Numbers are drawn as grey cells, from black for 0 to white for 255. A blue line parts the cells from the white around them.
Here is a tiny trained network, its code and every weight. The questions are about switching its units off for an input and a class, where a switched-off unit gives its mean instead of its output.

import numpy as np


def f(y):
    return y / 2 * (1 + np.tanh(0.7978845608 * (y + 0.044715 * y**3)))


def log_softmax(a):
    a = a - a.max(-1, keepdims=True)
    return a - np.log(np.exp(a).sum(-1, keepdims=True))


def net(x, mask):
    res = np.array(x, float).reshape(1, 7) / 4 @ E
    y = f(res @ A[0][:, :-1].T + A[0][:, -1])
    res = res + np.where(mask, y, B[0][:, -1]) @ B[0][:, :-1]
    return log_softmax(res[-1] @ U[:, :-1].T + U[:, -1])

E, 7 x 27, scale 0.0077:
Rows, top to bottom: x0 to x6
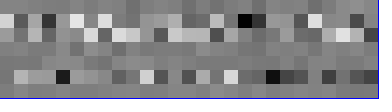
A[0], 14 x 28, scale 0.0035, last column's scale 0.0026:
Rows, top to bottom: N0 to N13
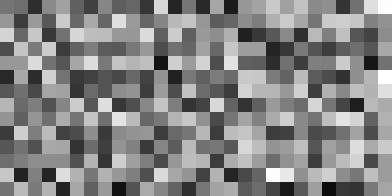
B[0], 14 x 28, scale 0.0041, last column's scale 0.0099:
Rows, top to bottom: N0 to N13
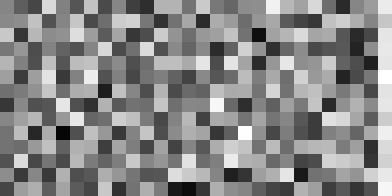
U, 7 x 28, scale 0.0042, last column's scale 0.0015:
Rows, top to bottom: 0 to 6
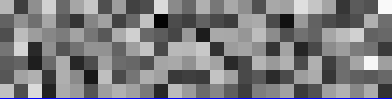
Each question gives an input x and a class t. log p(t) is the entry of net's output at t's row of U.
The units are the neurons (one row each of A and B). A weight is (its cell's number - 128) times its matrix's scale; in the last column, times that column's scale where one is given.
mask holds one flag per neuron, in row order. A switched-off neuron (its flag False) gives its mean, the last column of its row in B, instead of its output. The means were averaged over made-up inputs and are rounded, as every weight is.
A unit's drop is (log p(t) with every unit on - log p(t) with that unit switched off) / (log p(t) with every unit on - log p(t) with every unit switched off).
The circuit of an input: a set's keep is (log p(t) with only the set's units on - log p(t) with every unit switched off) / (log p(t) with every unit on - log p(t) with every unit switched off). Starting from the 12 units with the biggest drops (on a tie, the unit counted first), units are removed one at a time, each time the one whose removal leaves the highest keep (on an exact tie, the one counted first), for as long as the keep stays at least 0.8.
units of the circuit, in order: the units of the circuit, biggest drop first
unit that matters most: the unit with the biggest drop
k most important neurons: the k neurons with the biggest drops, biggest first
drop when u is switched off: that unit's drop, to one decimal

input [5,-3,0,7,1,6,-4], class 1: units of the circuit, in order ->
N13; N3
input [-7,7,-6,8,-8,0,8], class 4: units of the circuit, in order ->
N12; N7
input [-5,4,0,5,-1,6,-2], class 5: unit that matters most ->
N13
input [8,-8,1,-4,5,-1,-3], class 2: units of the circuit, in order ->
N11; N4
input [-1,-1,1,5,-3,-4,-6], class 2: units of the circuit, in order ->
N2; N4; N1
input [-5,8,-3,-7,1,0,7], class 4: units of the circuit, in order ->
N12; N7
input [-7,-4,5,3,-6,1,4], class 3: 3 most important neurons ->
N9; N4; N13
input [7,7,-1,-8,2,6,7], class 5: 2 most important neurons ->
N13; N7
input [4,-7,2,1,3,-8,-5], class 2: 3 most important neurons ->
N1; N8; N11
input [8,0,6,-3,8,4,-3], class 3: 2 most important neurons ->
N5; N6
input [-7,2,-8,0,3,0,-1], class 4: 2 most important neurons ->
N0; N7
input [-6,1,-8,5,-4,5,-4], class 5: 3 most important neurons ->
N7; N13; N9
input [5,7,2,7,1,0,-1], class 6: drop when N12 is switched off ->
0.4
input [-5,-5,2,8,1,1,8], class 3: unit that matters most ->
N9
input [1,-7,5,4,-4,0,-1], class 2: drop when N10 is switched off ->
0.4
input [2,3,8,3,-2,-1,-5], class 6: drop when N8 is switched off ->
0.1
